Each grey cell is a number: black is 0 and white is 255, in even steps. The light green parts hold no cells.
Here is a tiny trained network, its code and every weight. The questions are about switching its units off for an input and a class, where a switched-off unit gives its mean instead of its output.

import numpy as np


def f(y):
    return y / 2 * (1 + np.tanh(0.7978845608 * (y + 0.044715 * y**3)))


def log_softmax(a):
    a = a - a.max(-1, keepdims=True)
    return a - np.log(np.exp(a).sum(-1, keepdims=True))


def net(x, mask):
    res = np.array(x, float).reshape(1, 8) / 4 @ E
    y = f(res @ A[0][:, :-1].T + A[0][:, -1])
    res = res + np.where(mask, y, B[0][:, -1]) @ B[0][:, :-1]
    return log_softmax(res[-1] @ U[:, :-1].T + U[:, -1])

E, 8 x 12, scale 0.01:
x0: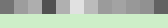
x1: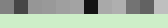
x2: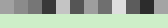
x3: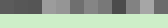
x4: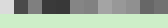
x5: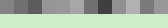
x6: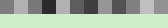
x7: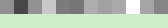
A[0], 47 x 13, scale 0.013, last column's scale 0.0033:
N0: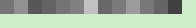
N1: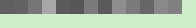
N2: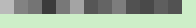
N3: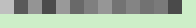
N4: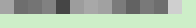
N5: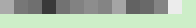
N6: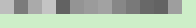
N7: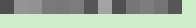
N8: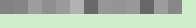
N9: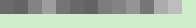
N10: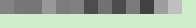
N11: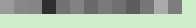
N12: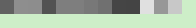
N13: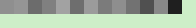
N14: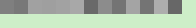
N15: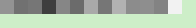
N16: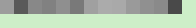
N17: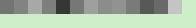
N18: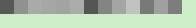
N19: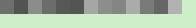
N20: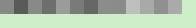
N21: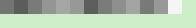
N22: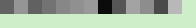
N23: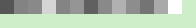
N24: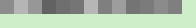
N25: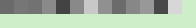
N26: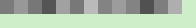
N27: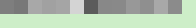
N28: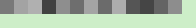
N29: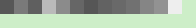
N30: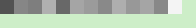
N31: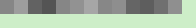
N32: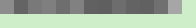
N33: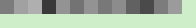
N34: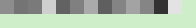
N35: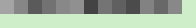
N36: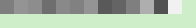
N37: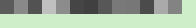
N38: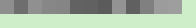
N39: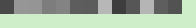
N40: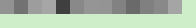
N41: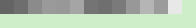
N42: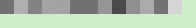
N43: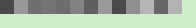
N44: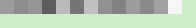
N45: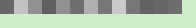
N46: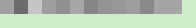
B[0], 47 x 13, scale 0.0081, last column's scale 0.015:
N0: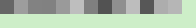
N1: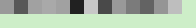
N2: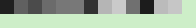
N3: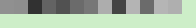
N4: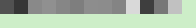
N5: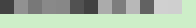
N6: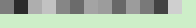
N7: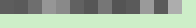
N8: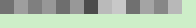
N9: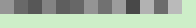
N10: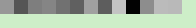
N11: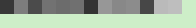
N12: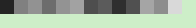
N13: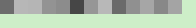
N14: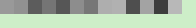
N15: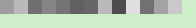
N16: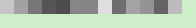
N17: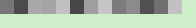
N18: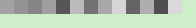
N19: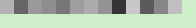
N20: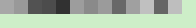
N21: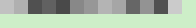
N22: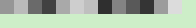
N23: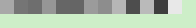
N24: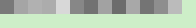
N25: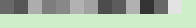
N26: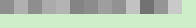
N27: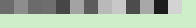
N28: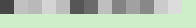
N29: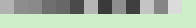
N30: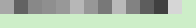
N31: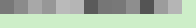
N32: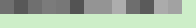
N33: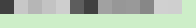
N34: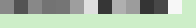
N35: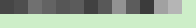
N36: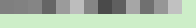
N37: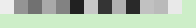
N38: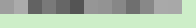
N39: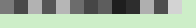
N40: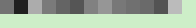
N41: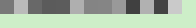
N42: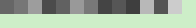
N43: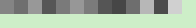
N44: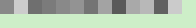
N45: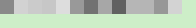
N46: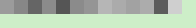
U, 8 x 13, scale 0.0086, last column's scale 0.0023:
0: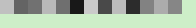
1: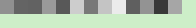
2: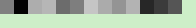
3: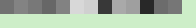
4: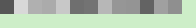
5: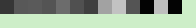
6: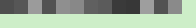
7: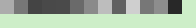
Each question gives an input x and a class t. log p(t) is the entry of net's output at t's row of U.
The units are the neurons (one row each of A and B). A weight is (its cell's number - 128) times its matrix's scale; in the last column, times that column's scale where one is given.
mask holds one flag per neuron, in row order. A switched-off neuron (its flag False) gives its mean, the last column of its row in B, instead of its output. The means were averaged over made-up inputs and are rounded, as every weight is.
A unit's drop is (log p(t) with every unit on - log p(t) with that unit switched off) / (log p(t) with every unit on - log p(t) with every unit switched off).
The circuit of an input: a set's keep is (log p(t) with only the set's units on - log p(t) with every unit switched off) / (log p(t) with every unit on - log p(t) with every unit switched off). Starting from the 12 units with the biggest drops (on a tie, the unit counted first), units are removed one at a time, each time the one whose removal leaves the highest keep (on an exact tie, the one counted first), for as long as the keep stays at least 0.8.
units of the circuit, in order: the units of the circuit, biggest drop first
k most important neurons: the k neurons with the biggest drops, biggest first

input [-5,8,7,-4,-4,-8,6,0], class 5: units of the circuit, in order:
(N11)
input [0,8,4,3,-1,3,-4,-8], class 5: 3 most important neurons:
(N2, N35, N11)
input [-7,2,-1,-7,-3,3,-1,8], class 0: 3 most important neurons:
(N37, N1, N29)
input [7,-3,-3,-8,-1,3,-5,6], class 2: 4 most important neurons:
(N6, N34, N25, N17)
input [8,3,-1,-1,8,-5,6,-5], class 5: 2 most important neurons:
(N2, N11)
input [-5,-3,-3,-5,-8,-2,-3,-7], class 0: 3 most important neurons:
(N37, N29, N10)
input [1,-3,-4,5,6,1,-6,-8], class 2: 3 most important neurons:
(N25, N4, N17)
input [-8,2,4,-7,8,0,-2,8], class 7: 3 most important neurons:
(N3, N16, N15)
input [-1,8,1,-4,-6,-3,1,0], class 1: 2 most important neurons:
(N27, N18)
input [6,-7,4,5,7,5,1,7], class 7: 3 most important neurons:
(N15, N16, N44)
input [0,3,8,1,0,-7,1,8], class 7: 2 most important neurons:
(N16, N3)
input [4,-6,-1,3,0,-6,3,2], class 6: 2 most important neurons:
(N39, N12)
